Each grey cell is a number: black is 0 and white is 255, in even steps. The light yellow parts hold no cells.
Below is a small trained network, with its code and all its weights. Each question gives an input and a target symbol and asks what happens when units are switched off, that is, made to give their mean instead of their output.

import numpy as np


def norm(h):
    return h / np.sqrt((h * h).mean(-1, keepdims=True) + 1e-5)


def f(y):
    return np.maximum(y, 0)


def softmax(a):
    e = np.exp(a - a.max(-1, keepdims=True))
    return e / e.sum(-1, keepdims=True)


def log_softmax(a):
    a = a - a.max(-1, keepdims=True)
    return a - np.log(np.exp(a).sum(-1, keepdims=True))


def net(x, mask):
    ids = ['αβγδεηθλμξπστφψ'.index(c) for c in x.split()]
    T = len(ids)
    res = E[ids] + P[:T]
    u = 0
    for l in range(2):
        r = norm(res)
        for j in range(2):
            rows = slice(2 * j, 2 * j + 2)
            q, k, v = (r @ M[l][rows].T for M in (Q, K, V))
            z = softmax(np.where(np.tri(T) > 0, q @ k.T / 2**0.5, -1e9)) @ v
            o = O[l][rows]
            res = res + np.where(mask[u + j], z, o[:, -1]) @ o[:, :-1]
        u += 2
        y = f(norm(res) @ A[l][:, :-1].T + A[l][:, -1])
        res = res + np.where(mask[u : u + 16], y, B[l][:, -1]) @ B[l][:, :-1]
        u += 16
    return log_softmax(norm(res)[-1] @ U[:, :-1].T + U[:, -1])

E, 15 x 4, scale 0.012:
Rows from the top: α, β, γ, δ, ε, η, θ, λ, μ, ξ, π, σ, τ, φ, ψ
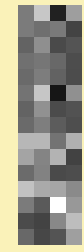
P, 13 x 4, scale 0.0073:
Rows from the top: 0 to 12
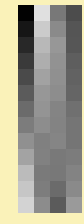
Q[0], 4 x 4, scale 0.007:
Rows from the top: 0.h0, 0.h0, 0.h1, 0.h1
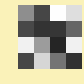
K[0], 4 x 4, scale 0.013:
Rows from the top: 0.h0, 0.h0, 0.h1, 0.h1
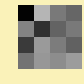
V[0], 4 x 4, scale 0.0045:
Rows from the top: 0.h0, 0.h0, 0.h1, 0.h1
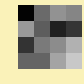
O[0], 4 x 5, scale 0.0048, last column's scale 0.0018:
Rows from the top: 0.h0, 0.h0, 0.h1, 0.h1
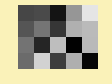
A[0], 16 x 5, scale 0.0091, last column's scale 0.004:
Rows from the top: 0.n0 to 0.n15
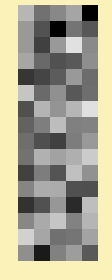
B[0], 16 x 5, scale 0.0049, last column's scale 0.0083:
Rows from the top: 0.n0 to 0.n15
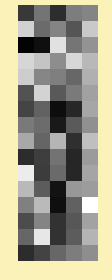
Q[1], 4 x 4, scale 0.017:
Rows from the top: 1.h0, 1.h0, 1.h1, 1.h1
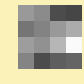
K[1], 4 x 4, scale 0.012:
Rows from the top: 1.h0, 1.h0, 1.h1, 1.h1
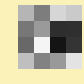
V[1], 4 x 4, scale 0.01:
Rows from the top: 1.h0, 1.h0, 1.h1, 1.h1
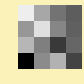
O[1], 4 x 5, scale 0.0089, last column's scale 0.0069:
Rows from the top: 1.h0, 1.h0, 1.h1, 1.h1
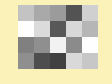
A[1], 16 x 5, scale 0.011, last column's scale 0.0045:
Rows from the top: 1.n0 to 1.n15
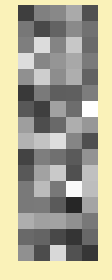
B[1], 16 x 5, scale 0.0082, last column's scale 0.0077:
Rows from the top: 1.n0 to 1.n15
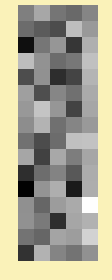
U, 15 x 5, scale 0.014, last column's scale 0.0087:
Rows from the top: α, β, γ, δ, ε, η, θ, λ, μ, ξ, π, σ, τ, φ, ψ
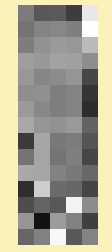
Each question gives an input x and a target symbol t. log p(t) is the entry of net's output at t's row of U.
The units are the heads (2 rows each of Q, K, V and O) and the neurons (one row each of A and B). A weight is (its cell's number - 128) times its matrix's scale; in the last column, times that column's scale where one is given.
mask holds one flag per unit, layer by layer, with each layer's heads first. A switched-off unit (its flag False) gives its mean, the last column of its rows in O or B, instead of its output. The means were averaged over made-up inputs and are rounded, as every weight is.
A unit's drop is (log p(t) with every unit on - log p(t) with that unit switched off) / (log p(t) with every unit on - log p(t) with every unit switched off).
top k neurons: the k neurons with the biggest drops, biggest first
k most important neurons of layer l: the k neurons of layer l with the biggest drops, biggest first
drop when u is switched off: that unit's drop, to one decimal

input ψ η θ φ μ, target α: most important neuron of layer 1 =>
1.n8
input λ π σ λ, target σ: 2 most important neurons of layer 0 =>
0.n1; 0.n10
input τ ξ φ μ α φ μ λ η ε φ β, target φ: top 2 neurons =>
0.n2; 0.n3
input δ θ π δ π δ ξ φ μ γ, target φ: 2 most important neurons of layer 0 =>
0.n2; 0.n14
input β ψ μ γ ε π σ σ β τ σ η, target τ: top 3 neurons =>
0.n2; 0.n14; 0.n12
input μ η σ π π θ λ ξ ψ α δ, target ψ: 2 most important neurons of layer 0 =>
0.n14; 0.n12
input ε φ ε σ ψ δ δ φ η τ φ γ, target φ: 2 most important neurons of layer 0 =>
0.n2; 0.n3
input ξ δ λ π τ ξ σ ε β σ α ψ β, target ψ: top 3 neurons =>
0.n14; 0.n12; 0.n2
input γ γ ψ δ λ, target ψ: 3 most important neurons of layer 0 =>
0.n10; 0.n14; 0.n5
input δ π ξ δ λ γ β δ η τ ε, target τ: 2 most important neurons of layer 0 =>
0.n2; 0.n3
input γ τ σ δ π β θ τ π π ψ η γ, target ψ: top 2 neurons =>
0.n12; 0.n14
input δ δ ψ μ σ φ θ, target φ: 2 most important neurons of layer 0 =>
0.n2; 0.n10
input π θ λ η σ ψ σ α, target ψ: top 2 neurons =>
0.n9; 0.n6
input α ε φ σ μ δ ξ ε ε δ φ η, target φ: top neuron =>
0.n2
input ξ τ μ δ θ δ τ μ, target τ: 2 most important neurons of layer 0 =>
0.n2; 0.n9
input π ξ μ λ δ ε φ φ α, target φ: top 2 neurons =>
0.n2; 0.n10
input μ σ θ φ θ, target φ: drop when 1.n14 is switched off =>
0.1
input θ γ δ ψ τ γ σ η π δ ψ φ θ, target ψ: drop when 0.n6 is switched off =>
0.1
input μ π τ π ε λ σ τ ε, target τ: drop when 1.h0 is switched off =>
0.3
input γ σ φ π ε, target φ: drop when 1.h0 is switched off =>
0.8
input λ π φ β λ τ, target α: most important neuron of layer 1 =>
1.n6
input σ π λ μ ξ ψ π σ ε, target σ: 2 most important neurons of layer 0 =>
0.n10; 0.n1
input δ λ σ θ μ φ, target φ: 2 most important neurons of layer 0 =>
0.n10; 0.n4
